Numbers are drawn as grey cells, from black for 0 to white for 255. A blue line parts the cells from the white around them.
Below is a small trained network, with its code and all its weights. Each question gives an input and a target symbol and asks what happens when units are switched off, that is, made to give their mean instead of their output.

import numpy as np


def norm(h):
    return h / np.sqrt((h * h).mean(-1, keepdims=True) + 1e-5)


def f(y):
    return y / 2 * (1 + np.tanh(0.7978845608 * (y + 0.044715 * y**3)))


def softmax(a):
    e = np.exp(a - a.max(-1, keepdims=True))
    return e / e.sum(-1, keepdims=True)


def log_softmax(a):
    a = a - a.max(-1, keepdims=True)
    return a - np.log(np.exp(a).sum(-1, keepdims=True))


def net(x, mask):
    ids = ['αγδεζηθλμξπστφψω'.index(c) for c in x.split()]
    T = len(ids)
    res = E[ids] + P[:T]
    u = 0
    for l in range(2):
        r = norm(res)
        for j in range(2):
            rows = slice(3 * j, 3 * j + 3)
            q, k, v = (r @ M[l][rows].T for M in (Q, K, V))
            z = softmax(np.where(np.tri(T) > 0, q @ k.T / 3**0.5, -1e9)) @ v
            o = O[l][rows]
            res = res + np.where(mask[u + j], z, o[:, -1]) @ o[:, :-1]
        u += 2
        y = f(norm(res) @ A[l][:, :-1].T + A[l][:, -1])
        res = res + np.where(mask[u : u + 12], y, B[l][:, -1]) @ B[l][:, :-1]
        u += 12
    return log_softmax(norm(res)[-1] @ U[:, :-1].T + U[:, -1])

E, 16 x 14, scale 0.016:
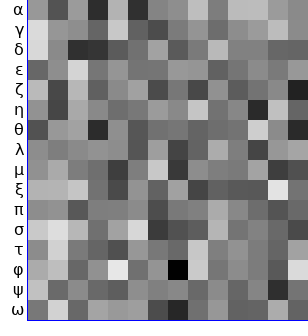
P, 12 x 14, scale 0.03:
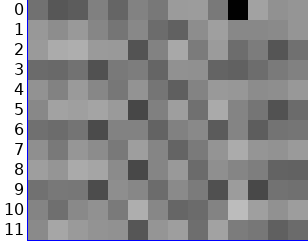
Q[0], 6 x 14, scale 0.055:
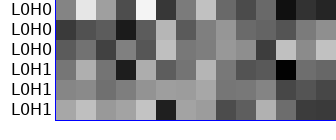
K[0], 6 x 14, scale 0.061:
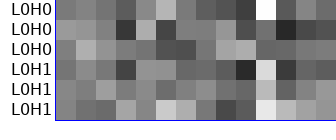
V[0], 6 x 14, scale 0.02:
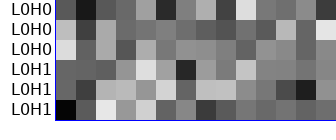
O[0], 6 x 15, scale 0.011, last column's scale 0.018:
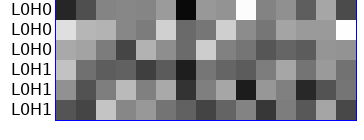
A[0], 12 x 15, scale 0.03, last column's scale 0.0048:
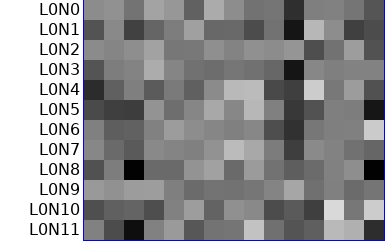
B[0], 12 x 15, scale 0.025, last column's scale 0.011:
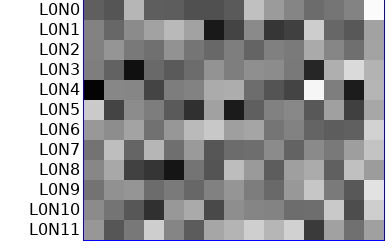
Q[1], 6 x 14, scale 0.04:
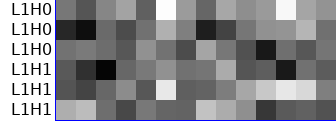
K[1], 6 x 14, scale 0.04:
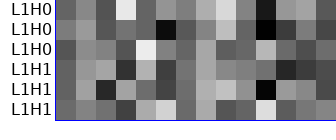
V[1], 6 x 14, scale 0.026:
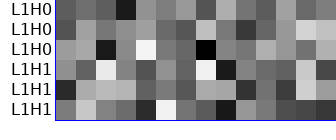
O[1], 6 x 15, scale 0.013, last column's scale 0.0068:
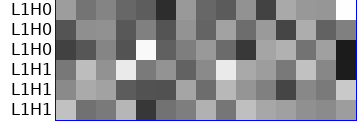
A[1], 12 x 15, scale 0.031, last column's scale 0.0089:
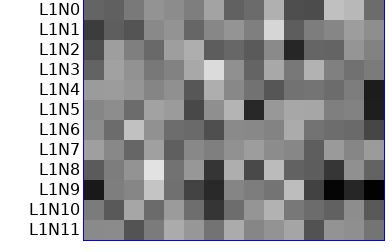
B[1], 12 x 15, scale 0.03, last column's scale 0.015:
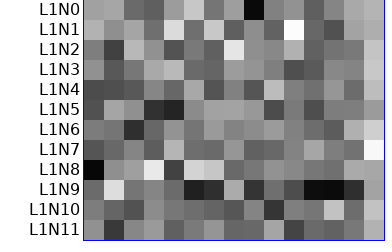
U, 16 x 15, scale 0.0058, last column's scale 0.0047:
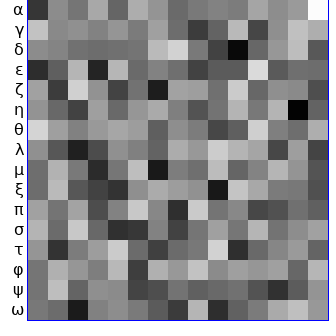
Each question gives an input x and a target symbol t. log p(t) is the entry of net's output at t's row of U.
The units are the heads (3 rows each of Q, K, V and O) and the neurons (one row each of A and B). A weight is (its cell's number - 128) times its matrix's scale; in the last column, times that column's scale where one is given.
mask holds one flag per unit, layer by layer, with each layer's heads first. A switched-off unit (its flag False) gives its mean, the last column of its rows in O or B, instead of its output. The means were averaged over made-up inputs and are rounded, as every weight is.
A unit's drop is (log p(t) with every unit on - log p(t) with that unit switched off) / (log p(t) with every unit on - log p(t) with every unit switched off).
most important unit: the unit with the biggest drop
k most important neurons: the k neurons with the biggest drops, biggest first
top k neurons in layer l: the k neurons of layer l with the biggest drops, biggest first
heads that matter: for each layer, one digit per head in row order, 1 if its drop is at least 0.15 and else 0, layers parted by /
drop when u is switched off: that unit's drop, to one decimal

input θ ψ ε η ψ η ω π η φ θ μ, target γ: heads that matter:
01 / 00
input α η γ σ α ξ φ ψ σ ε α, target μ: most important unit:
L0N4
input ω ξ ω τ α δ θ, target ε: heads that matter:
11 / 10
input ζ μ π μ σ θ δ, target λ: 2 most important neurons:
L0N8, L1N11
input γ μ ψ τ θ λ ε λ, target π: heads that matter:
11 / 11
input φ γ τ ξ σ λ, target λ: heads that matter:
10 / 01
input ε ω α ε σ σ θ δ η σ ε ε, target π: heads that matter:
11 / 00
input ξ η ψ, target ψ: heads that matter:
00 / 00
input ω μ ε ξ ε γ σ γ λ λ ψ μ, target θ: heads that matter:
10 / 00
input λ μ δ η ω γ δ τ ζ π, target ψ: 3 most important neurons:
L1N9, L0N11, L0N1
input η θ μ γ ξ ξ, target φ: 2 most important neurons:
L0N0, L1N7
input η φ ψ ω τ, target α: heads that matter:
10 / 10
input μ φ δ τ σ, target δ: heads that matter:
01 / 01
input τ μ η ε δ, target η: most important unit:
L0H1
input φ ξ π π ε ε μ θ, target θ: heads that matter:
10 / 00
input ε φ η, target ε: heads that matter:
10 / 11
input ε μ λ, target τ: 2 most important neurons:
L1N3, L0N0
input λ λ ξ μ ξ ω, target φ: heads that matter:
01 / 01
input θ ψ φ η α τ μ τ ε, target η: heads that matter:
11 / 00
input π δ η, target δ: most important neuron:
L1N5
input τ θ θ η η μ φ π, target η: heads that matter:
11 / 01
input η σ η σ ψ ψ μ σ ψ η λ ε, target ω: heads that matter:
11 / 00
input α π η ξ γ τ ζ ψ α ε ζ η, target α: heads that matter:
00 / 00
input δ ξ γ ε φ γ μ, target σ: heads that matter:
11 / 10
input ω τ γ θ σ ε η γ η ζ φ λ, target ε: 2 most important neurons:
L0N0, L1N4
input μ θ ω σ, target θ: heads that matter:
11 / 01
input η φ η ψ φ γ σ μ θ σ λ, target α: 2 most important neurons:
L0N5, L1N8
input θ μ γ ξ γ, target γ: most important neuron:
L0N4
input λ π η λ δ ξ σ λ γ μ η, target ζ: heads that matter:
10 / 01
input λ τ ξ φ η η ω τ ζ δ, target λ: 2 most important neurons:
L0N8, L0N10
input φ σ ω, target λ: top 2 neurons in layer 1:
L1N6, L1N4
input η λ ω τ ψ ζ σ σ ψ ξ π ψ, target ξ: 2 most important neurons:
L1N5, L0N0
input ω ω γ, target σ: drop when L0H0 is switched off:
1.0
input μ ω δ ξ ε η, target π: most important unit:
L0H0
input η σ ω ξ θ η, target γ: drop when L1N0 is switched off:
0.2
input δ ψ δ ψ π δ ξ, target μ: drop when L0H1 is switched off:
0.3
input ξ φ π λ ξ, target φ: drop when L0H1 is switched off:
0.4
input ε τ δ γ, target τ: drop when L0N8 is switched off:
0.0
